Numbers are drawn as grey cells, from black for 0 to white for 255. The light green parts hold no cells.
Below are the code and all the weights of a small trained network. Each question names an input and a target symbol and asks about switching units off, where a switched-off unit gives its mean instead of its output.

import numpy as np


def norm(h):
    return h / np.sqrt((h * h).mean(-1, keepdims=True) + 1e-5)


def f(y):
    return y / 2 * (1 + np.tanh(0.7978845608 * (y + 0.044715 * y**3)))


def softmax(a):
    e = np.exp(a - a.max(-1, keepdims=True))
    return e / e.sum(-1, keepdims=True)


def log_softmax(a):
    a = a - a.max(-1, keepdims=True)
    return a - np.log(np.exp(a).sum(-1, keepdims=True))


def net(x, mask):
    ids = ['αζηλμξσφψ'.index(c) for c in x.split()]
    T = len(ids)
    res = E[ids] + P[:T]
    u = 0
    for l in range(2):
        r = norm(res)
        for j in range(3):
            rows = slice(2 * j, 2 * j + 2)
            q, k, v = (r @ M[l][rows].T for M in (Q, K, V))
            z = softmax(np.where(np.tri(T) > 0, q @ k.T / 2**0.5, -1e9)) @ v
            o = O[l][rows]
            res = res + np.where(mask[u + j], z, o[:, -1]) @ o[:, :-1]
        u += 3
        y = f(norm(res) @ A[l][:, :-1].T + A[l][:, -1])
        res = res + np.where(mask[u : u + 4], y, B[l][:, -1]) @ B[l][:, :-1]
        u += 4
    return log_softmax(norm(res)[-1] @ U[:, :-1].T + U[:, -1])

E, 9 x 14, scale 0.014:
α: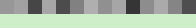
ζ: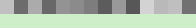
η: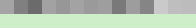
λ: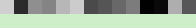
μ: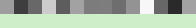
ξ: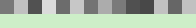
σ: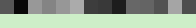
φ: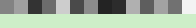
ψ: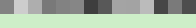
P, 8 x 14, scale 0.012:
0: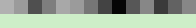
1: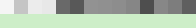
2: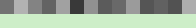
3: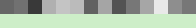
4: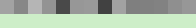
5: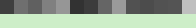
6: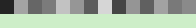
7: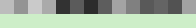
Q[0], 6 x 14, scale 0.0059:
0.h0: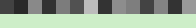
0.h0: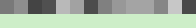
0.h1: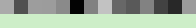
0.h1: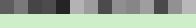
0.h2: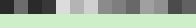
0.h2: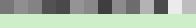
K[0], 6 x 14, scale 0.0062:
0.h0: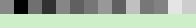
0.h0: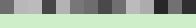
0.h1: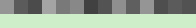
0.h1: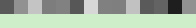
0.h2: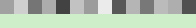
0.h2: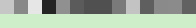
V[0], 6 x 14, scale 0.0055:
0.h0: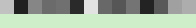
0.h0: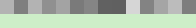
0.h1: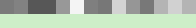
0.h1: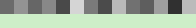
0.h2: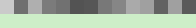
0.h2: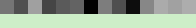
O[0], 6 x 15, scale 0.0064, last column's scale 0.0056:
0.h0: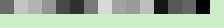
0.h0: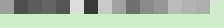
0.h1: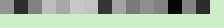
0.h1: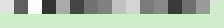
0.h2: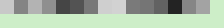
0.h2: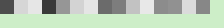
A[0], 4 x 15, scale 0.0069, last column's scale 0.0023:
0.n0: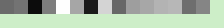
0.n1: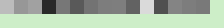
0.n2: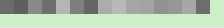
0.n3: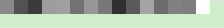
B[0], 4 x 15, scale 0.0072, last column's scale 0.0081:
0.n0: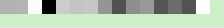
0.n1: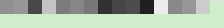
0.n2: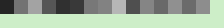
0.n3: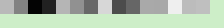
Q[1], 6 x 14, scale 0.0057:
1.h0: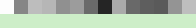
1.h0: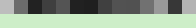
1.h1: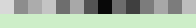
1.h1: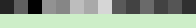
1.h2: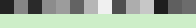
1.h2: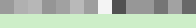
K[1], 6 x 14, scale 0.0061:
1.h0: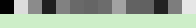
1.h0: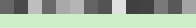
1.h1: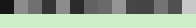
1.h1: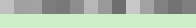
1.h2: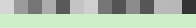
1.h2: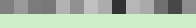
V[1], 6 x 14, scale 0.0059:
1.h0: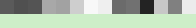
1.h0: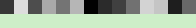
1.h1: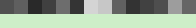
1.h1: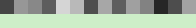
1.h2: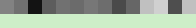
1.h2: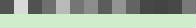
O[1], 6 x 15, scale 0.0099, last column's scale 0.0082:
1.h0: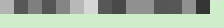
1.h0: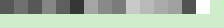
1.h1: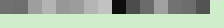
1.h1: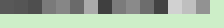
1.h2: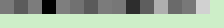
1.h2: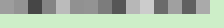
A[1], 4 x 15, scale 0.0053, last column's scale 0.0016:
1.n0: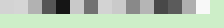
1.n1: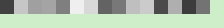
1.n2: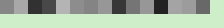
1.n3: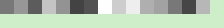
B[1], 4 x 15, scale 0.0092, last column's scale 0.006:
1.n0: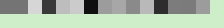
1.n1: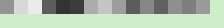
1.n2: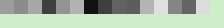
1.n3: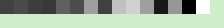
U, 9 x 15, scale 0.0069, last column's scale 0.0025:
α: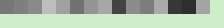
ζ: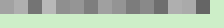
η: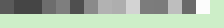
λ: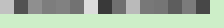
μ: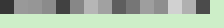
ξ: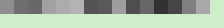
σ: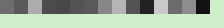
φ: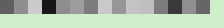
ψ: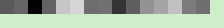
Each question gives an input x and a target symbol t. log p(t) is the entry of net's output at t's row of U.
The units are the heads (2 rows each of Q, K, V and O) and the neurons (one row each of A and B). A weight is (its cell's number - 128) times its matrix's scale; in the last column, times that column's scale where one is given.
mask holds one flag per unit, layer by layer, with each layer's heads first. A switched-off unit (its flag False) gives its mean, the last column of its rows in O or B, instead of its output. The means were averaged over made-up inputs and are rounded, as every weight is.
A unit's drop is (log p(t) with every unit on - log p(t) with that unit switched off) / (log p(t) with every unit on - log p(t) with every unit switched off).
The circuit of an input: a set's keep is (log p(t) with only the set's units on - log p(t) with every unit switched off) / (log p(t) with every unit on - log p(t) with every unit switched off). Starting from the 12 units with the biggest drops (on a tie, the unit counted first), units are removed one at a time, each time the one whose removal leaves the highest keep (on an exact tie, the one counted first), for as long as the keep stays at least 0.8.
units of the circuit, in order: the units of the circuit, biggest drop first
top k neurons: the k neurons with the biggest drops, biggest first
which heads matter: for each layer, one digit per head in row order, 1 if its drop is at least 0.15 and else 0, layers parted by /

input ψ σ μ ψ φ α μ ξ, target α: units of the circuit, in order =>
1.h1
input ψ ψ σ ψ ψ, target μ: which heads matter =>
000 / 010
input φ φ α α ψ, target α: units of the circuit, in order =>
1.h1; 0.n0
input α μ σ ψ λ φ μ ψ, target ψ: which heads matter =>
000 / 011
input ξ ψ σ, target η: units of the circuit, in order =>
0.h0; 0.n0; 1.h2
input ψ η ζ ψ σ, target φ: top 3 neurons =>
0.n1; 1.n0; 0.n2
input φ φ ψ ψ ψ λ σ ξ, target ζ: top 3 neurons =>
0.n1; 0.n0; 0.n2
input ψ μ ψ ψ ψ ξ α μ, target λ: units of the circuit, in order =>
1.h0; 0.h0
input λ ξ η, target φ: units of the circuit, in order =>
0.h0; 1.h0; 1.n0
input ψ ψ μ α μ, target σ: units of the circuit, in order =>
1.h2; 0.n0
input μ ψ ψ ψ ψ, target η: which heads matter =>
000 / 000
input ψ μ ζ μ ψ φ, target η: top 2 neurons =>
0.n0; 0.n3
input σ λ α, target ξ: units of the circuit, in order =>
1.h0; 0.h0; 0.h2
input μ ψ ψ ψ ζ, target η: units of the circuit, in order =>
1.h0; 1.n3; 0.n0
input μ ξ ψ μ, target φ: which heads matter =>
010 / 000
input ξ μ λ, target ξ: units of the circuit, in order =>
1.h0; 0.h0
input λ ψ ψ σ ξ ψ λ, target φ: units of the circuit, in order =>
0.n0
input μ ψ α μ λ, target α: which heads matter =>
100 / 010
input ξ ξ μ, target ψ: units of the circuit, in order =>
0.h2; 0.n3
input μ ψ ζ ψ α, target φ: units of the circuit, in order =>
1.n0; 0.h2
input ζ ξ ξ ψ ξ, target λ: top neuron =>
0.n0
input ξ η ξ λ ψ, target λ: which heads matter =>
000 / 100
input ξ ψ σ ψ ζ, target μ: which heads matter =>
101 / 011
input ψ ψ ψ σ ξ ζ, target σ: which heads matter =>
000 / 000
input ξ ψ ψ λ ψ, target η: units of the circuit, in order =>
1.n3; 1.h0; 0.n0
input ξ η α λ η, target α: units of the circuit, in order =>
1.h1; 0.n0
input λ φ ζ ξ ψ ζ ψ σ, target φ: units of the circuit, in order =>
0.h2
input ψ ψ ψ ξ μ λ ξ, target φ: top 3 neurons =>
0.n0; 0.n1; 1.n1
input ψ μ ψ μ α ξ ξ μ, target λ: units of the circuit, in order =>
1.h0; 0.h0
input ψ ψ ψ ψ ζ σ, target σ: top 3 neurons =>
0.n0; 1.n3; 1.n0
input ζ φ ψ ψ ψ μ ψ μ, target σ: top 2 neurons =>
0.n1; 0.n0
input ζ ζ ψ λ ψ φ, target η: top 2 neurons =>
0.n3; 0.n0
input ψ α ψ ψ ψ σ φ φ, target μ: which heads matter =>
101 / 010
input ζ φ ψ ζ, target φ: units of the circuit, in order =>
0.n0
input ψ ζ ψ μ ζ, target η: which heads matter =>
000 / 100
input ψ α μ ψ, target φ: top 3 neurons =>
0.n0; 0.n1; 1.n1
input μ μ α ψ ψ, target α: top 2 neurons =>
0.n0; 0.n1
